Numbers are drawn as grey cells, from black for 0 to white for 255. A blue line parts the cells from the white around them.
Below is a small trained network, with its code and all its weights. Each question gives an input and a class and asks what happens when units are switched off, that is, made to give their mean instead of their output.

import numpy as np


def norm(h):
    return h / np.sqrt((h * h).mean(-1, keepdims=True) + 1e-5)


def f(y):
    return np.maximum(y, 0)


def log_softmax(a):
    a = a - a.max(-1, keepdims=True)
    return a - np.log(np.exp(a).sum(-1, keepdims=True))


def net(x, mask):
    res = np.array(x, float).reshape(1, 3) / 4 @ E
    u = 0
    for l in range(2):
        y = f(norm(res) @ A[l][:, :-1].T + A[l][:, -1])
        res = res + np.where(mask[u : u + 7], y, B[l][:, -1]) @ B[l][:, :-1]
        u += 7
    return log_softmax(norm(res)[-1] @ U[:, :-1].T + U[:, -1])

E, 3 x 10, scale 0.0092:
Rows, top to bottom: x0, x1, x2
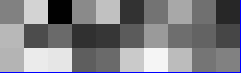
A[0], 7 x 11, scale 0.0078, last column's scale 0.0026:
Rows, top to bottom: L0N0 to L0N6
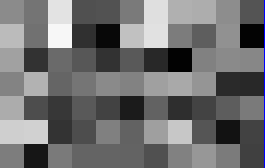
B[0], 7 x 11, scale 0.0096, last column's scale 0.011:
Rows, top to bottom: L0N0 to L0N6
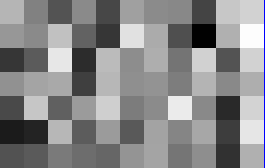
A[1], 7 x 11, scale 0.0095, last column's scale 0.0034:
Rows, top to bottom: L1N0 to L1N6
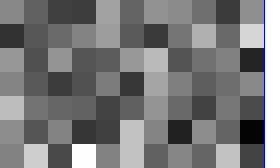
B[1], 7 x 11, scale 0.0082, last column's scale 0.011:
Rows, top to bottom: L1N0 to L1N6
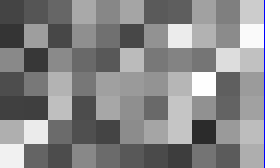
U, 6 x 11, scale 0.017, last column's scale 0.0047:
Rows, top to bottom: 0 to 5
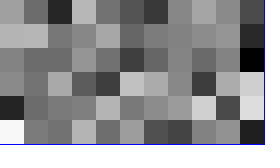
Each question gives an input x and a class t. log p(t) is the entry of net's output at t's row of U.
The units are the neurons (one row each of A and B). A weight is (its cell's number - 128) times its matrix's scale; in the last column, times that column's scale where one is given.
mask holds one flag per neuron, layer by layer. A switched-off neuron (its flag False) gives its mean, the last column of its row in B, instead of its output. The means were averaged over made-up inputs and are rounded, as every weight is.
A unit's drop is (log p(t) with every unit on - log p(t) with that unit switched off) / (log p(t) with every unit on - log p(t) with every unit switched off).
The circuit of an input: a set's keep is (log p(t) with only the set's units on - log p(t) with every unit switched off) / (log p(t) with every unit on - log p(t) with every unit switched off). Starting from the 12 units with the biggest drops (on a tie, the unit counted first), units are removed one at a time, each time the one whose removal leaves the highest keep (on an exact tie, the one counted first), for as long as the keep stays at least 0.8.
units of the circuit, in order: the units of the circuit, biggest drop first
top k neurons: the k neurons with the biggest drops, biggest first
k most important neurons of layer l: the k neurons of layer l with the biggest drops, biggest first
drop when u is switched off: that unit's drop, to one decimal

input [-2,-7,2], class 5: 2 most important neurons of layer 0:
(L0N5; L0N2)
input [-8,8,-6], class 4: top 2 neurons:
(L0N2; L0N4)
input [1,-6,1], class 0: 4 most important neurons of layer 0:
(L0N2; L0N5; L0N1; L0N0)
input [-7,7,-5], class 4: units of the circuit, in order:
(L0N2)
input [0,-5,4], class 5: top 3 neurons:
(L0N5; L0N2; L1N6)
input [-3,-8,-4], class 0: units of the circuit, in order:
(L0N5; L0N2; L1N6)
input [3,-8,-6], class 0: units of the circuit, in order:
(L0N5; L1N6)
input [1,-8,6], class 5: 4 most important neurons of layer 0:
(L0N5; L0N2; L0N1; L0N4)
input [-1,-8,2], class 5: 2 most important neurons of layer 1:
(L1N6; L1N1)
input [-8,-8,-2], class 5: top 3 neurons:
(L0N5; L0N2; L0N1)
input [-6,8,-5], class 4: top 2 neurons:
(L0N4; L0N2)
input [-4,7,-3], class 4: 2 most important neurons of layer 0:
(L0N4; L0N2)
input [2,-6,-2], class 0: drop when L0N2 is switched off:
0.4
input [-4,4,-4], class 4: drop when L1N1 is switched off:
0.0
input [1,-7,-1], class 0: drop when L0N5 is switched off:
0.5
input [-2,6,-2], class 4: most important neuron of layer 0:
(L0N4)
